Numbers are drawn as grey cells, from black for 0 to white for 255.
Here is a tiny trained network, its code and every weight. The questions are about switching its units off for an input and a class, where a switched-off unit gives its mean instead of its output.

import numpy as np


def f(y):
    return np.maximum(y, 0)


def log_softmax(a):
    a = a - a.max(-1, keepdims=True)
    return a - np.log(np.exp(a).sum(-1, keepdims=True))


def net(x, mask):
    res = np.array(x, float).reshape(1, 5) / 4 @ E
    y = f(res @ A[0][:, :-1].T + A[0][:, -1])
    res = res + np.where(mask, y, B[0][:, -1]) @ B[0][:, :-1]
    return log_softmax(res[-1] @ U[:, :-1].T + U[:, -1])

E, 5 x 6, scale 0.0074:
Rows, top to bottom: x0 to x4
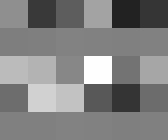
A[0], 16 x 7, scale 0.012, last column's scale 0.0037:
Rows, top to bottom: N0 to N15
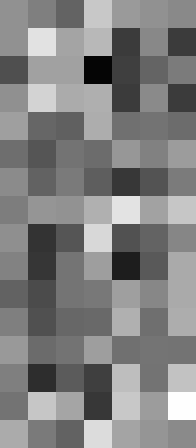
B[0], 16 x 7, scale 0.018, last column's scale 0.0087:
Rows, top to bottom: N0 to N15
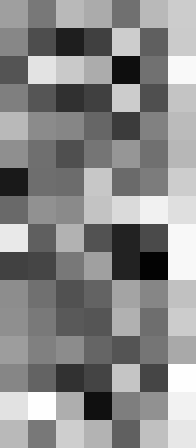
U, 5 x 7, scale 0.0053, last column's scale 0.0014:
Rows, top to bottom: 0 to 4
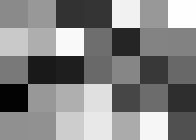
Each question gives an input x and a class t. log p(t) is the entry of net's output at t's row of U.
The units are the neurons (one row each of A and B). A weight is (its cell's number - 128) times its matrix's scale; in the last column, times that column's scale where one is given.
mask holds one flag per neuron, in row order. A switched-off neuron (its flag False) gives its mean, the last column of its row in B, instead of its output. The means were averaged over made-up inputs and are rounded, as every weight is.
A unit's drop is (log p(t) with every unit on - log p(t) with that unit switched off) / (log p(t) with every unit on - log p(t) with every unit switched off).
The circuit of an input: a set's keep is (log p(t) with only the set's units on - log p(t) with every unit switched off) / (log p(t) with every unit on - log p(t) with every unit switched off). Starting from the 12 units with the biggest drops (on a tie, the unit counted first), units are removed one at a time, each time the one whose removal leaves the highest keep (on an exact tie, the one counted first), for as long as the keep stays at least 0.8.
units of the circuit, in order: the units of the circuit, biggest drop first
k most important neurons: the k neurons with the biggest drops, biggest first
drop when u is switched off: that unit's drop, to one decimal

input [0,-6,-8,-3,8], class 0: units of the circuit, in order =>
[N9, N8]
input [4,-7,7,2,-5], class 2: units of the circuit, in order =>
[N1]
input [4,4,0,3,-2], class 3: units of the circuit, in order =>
[N13, N14, N6]
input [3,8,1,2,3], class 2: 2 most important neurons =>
[N2, N14]
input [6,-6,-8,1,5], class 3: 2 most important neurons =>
[N2, N6]
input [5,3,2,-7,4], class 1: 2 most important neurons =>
[N8, N15]
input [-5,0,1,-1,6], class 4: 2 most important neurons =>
[N7, N13]
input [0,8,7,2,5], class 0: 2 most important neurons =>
[N1, N9]
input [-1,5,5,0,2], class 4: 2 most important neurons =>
[N13, N15]
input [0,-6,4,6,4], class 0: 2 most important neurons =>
[N9, N8]
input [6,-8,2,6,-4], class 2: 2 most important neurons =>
[N1, N3]
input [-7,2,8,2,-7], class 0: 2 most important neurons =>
[N1, N3]
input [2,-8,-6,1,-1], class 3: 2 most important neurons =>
[N2, N1]
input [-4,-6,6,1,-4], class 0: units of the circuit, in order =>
[N1]
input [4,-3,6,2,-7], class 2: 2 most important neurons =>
[N1, N3]
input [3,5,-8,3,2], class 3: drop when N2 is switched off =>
0.6
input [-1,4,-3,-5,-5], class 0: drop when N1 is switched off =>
0.0
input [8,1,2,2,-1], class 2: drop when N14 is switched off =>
0.1
